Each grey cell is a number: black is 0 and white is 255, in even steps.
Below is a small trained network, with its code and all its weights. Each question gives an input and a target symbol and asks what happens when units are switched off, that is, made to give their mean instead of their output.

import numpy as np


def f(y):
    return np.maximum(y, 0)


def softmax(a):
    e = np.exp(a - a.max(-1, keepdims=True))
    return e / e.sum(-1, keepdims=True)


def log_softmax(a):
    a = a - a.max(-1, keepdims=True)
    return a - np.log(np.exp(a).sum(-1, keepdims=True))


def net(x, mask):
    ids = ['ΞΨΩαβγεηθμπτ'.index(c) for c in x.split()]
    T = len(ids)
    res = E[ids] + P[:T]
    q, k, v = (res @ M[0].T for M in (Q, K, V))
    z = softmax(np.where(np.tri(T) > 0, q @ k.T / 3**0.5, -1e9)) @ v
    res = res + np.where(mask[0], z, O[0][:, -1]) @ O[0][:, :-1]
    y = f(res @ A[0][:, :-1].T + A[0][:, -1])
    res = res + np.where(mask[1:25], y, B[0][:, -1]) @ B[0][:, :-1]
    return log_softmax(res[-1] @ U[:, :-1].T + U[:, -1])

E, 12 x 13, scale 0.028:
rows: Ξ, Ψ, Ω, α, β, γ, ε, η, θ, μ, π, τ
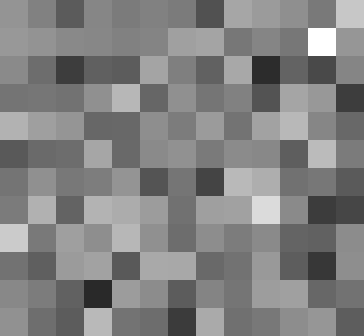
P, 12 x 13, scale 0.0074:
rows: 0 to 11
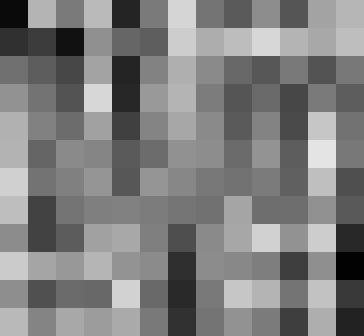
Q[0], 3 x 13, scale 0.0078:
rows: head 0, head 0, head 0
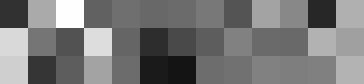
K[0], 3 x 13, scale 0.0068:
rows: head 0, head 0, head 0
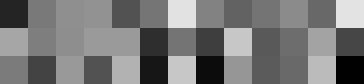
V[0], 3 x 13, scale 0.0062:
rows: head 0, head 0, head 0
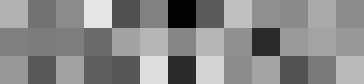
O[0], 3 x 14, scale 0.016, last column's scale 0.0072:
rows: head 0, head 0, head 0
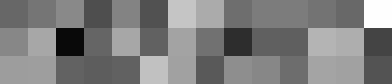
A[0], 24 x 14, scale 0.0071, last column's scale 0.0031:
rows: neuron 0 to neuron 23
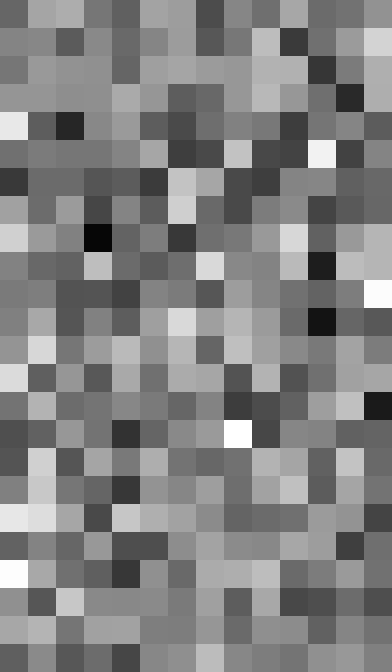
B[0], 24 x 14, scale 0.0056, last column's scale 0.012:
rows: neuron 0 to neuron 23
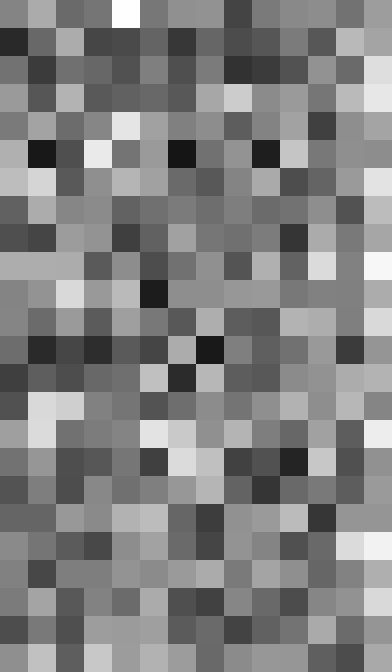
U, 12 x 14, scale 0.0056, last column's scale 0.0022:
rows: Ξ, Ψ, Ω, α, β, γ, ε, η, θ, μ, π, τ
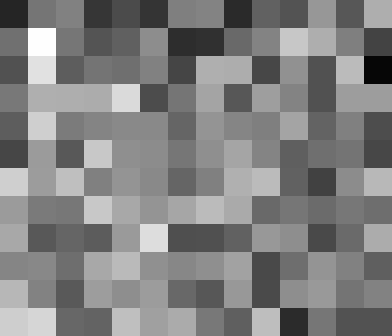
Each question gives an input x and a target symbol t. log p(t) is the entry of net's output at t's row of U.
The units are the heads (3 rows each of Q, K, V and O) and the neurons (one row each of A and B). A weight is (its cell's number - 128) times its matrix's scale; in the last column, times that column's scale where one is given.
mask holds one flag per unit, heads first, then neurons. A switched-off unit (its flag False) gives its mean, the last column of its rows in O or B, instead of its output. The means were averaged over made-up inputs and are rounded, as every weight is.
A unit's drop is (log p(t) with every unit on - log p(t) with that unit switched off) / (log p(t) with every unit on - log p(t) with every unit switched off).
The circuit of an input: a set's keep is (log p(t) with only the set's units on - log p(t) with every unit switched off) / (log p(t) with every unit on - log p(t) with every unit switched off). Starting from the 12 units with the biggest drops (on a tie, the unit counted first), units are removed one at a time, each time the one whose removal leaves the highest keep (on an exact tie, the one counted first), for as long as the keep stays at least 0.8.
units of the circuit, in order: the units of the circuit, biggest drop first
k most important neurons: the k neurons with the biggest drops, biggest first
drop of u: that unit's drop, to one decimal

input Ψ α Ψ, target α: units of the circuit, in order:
head 0; neuron 14; neuron 2
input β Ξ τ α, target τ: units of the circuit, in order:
neuron 6; head 0
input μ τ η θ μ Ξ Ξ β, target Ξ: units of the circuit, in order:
neuron 8; neuron 6
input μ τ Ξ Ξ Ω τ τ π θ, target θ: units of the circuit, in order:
head 0; neuron 18; neuron 13
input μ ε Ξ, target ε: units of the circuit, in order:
head 0
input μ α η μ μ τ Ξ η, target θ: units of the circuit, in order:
neuron 2; head 0
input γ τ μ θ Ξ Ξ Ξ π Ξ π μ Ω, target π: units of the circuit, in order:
neuron 5; head 0
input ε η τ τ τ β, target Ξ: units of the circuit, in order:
neuron 8; neuron 17
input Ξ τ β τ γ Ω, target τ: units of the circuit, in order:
head 0; neuron 6
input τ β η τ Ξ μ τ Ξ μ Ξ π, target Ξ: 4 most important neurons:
neuron 8; neuron 6; neuron 15; neuron 19
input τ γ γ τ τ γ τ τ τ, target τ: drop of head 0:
0.9
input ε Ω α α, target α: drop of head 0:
1.1
